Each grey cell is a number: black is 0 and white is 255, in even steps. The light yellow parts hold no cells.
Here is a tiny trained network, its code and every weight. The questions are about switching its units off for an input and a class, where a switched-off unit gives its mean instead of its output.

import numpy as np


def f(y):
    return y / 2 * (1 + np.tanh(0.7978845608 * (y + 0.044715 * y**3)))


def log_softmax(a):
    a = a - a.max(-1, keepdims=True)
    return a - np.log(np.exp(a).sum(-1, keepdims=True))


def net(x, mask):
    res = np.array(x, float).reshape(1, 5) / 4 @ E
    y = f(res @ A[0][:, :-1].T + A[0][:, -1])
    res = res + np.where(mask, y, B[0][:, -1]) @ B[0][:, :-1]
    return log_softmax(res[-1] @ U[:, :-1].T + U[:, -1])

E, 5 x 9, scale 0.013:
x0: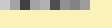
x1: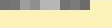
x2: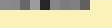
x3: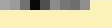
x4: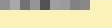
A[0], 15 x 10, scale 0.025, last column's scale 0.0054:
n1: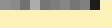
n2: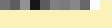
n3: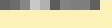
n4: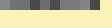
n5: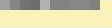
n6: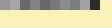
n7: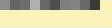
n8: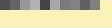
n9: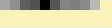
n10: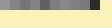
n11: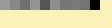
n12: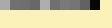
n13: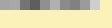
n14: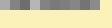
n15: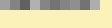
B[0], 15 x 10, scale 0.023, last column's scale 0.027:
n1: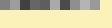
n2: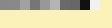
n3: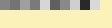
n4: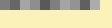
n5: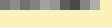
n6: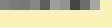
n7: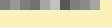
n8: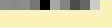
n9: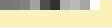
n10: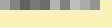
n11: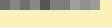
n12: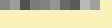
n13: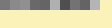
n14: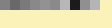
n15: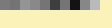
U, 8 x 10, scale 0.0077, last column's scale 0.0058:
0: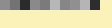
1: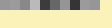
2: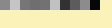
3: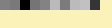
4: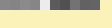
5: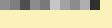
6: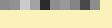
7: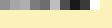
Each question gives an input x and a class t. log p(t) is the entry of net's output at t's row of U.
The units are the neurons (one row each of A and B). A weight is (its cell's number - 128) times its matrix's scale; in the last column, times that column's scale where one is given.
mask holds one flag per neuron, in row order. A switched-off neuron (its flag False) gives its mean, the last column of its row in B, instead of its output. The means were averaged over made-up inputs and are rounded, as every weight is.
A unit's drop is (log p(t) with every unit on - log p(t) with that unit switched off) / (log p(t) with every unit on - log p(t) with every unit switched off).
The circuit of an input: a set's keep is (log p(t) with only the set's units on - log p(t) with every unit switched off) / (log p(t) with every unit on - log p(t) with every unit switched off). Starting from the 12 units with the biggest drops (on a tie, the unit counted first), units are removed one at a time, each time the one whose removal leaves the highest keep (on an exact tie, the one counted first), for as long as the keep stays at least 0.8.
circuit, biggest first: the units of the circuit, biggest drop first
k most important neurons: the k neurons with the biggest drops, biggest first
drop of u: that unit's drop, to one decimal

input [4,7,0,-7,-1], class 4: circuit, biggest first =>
n3
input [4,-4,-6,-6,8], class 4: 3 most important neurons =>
n3, n8, n2
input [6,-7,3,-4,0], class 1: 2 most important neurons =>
n15, n2
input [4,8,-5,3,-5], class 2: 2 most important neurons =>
n2, n12
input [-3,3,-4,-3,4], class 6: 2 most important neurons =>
n2, n5
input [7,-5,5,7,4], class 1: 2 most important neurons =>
n3, n9
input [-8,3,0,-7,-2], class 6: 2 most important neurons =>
n8, n2
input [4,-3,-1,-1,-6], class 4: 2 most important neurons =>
n8, n2
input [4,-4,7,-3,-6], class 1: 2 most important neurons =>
n2, n15
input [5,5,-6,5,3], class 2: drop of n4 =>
0.1
